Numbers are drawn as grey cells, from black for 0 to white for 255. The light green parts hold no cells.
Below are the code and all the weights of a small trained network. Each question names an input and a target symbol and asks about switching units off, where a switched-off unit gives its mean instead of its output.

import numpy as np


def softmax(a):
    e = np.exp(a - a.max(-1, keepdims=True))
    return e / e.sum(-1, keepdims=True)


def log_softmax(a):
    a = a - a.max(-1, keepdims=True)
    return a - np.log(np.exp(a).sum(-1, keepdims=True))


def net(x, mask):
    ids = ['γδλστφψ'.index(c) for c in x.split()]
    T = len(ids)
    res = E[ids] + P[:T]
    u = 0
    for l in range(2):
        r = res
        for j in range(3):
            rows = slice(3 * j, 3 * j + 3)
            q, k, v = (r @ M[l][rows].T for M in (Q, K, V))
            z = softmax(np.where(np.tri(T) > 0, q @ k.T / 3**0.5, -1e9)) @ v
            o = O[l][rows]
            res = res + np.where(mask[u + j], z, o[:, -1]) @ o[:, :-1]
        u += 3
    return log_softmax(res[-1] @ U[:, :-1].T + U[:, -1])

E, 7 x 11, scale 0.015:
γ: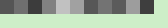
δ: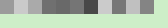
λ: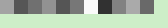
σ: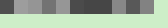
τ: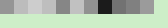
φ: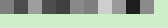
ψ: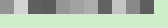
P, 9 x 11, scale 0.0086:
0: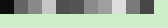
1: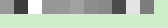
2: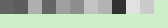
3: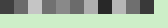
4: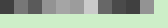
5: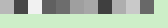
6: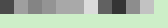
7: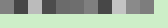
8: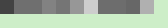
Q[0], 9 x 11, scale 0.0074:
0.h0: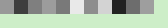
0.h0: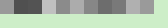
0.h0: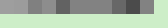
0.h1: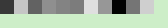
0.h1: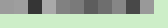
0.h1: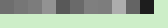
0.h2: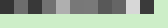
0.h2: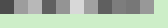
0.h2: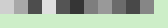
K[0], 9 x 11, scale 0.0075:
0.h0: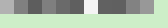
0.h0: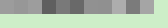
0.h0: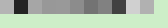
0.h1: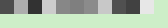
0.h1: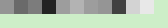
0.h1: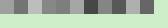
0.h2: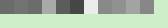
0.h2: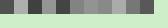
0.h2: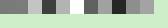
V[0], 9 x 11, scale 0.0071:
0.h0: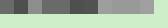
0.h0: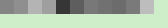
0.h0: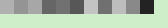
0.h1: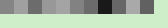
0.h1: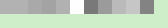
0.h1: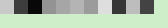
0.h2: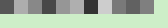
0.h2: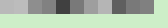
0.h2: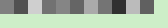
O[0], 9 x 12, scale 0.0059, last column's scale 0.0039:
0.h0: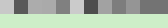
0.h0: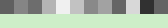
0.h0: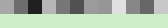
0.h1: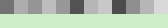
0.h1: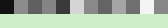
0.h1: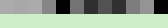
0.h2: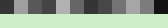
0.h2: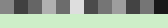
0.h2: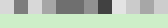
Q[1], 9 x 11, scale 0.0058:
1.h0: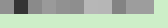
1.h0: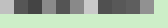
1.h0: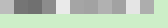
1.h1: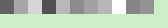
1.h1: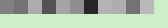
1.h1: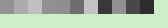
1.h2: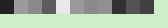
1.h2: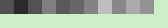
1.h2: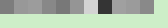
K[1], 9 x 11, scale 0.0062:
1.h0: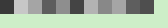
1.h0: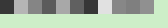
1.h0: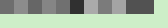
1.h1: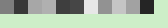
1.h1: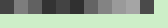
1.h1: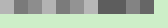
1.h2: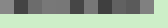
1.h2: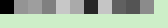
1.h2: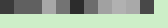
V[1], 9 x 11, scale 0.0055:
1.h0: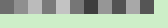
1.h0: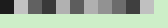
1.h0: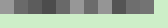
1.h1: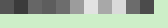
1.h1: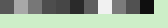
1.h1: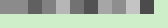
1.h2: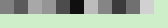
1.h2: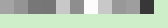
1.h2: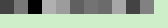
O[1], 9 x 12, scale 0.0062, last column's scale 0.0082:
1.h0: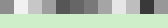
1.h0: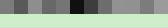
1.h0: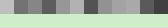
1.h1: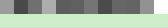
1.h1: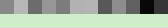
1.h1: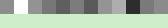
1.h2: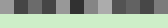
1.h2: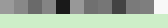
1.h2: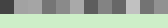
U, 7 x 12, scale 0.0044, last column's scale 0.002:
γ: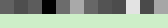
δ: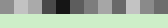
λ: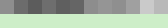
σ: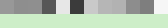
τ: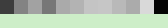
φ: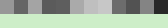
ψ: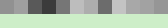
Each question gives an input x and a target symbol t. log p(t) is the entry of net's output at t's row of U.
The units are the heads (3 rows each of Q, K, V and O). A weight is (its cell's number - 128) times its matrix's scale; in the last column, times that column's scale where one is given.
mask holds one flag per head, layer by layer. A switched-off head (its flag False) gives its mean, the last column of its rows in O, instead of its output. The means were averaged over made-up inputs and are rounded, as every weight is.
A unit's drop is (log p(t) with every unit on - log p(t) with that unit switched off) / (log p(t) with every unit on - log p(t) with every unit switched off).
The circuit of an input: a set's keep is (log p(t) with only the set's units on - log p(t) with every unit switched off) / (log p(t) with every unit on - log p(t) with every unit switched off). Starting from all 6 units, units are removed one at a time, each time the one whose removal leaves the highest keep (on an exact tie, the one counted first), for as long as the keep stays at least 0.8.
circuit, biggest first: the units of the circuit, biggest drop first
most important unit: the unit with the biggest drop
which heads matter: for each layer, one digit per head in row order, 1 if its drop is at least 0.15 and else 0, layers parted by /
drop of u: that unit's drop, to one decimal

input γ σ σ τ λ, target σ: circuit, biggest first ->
1.h2, 0.h1, 0.h0
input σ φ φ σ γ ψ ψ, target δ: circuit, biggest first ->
0.h1, 1.h2, 1.h0, 0.h2
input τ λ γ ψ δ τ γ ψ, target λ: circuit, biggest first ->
1.h1, 0.h1, 0.h2, 1.h0
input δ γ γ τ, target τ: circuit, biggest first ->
1.h2, 0.h1, 1.h1, 0.h2
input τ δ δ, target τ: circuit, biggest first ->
0.h1
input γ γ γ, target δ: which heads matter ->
011 / 100
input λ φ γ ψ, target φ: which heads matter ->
001 / 101
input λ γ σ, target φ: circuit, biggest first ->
0.h2, 1.h0, 1.h2
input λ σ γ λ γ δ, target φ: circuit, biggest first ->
1.h0, 0.h2, 1.h2
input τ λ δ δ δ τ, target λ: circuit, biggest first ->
1.h1, 0.h1, 0.h2, 1.h2
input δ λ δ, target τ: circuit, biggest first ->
0.h2, 1.h0, 1.h2, 0.h1
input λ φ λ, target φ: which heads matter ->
011 / 101
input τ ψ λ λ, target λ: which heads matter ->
011 / 110
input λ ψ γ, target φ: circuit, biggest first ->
0.h2, 1.h0
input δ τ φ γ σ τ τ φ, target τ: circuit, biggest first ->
0.h1, 1.h2
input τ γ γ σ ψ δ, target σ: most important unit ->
0.h1
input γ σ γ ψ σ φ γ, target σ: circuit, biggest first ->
1.h2, 0.h1, 0.h0, 1.h1
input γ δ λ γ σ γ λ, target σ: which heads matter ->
110 / 001
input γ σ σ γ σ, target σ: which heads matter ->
010 / 001
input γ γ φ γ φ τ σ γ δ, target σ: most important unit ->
1.h2
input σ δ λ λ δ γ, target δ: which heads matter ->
011 / 101
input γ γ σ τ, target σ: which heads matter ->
111 / 001
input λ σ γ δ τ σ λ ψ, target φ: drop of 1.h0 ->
0.3
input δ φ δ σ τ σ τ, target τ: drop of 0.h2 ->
0.1
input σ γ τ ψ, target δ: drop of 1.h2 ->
0.3
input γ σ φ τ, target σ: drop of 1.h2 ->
0.6
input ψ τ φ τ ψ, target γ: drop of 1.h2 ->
0.2
